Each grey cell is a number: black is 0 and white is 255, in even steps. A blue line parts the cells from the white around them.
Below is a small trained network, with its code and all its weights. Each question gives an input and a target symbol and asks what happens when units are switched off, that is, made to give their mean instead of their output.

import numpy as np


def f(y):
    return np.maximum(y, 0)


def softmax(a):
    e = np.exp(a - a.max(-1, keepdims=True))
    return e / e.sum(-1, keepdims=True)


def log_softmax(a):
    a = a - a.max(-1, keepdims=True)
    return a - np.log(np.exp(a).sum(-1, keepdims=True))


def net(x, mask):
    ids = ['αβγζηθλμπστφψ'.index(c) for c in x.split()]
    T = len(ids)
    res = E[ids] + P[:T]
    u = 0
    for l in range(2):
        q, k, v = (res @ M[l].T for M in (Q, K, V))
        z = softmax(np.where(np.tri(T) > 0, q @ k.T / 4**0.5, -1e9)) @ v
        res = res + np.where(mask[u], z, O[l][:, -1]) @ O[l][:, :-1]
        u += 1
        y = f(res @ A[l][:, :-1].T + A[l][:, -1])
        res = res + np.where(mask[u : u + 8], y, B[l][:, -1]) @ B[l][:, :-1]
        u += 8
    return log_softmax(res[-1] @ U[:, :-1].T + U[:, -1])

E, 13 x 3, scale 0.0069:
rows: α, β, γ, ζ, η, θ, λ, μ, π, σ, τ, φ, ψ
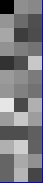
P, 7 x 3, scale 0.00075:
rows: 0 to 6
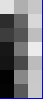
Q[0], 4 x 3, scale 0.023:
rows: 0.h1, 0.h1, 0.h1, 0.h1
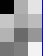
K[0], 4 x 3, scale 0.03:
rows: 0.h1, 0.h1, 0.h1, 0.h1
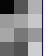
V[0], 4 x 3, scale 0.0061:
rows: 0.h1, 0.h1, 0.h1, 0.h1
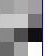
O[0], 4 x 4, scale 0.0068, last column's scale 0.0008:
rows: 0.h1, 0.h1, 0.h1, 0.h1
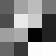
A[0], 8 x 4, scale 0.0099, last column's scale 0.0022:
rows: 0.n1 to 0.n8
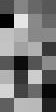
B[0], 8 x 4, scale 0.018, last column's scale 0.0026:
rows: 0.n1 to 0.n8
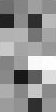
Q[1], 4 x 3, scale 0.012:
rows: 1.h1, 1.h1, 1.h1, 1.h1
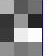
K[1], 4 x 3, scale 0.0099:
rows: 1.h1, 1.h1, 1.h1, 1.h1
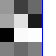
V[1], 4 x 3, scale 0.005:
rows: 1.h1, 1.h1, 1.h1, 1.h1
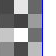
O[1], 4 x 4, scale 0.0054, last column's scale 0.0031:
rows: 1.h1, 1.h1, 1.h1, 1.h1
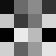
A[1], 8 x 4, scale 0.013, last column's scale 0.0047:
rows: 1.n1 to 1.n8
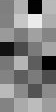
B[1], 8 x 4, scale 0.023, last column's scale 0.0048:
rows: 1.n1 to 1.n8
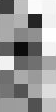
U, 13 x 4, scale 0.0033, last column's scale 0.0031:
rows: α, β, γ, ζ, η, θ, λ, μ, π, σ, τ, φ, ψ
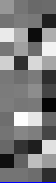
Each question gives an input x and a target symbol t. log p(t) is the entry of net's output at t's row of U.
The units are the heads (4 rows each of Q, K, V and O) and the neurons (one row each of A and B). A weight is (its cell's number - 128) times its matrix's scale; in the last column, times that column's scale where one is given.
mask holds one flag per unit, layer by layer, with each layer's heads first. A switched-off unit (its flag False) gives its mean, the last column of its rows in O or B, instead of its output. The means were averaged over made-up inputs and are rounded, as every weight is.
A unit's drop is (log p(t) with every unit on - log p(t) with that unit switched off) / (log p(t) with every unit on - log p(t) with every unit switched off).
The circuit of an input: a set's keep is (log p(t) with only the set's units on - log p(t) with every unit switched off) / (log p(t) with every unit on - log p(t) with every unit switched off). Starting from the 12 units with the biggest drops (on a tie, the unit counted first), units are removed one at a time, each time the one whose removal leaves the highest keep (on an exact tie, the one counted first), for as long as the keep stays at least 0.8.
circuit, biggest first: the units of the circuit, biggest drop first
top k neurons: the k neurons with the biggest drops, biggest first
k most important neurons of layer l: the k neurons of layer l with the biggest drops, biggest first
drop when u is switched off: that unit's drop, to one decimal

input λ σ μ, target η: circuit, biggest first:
(0.n6, 1.n7, 1.h1, 1.n2)
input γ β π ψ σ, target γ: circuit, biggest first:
(0.n5, 1.n2, 0.n6, 1.n1)
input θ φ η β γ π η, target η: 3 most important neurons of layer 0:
(0.n6, 0.n5, 0.n2)
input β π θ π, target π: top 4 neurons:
(1.n1, 0.n8, 0.n5, 0.n2)
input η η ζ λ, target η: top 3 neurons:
(0.n6, 1.n7, 0.n2)
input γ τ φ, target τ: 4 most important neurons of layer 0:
(0.n3, 0.n6, 0.n2, 0.n4)
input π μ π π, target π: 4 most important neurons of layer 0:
(0.n8, 0.n5, 0.n4, 0.n2)
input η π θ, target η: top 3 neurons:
(0.n6, 0.n2, 1.n7)
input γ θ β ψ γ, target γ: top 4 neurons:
(1.n2, 0.n5, 0.n6, 0.n7)
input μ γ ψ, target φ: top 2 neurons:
(1.n1, 1.n4)
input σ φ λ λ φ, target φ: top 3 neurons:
(0.n5, 0.n2, 1.n1)
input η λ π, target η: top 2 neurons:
(1.n7, 0.n6)
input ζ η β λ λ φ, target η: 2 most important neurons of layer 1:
(1.n2, 1.n7)
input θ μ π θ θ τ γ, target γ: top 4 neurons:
(1.n2, 0.n6, 1.n1, 0.n2)
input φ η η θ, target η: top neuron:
(0.n6)
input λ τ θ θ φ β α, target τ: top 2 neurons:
(0.n2, 1.n4)
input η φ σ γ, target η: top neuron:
(1.n7)
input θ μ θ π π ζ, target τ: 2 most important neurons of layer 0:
(0.n5, 0.n3)
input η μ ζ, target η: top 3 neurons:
(0.n6, 0.n2, 1.n7)
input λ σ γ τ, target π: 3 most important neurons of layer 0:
(0.n5, 0.n3, 0.n2)
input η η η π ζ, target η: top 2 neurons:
(0.n6, 1.n7)
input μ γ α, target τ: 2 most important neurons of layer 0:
(0.n2, 0.n6)
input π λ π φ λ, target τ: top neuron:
(0.n5)
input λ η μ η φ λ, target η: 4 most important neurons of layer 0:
(0.n6, 0.n2, 0.n5, 0.n8)
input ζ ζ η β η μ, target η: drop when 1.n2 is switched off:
0.1
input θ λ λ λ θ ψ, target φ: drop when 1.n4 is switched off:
0.4
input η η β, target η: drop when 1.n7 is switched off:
0.5
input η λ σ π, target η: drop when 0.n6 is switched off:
0.4
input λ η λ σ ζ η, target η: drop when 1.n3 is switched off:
0.1
